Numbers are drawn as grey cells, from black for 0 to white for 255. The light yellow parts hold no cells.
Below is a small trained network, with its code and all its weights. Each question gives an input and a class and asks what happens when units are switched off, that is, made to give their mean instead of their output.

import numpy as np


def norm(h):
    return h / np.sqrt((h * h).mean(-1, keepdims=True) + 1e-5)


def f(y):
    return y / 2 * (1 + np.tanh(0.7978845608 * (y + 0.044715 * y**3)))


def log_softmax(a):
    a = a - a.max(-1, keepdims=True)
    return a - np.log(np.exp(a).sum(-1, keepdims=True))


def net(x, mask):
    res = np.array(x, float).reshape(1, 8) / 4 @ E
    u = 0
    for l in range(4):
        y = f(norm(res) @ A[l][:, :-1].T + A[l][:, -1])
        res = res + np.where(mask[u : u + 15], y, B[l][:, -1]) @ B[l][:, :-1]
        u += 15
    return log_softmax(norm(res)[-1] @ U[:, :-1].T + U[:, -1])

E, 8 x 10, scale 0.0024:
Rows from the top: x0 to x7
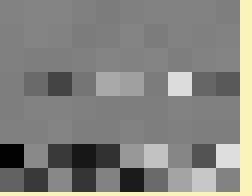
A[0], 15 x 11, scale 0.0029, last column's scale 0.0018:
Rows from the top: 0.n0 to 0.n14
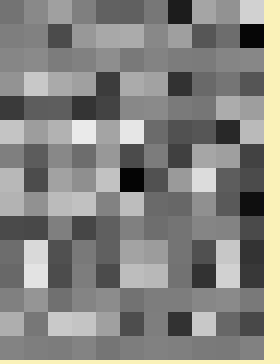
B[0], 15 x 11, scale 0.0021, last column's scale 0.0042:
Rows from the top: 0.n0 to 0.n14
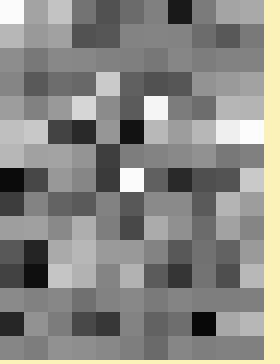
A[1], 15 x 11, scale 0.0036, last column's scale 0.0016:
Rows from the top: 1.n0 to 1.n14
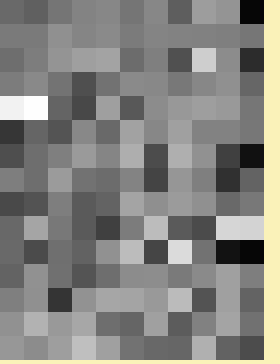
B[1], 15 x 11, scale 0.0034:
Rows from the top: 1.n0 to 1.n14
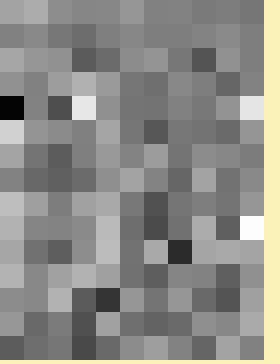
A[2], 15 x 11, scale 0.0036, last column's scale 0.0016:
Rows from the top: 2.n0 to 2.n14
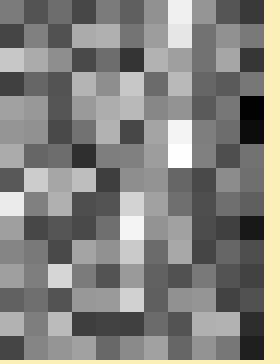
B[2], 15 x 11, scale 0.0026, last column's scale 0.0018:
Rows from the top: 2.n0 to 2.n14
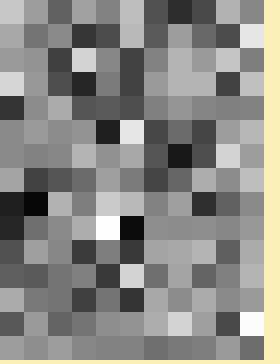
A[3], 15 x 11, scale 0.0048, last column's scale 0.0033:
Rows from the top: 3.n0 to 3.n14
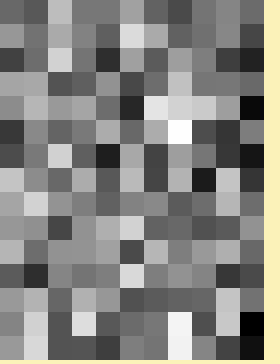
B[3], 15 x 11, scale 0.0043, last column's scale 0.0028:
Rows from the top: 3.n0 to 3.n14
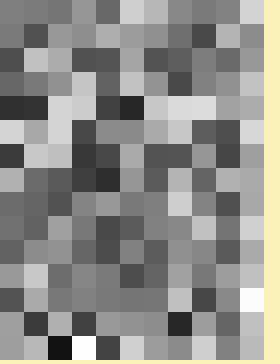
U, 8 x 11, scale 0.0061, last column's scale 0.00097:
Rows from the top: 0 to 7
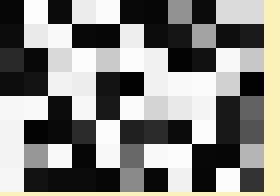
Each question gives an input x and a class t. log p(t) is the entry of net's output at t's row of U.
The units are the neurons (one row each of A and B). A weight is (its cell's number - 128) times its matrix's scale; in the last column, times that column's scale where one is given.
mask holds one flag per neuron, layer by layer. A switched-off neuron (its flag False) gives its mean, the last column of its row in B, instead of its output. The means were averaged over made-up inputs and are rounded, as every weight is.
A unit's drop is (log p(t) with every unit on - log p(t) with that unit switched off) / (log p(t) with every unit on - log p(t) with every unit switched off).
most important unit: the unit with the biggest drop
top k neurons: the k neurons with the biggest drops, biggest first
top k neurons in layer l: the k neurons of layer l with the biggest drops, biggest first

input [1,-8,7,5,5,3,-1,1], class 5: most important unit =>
0.n5
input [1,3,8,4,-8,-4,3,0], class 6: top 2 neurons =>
0.n5, 1.n4
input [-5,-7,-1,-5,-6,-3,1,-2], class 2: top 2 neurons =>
0.n11, 0.n5
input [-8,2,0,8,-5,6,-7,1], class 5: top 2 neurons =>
0.n7, 1.n10
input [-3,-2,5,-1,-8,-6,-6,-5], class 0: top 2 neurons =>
1.n4, 3.n12
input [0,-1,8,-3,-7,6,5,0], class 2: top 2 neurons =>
0.n5, 0.n11
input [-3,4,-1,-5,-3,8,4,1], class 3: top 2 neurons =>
0.n7, 0.n4
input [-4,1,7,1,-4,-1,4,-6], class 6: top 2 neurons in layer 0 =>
0.n0, 0.n7
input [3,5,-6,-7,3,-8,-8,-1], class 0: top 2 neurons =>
0.n5, 0.n11
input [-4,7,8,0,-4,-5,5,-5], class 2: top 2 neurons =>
0.n11, 2.n13
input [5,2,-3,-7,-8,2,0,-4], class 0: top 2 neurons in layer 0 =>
0.n7, 0.n5
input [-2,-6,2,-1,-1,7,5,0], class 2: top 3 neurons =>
0.n5, 0.n11, 0.n4
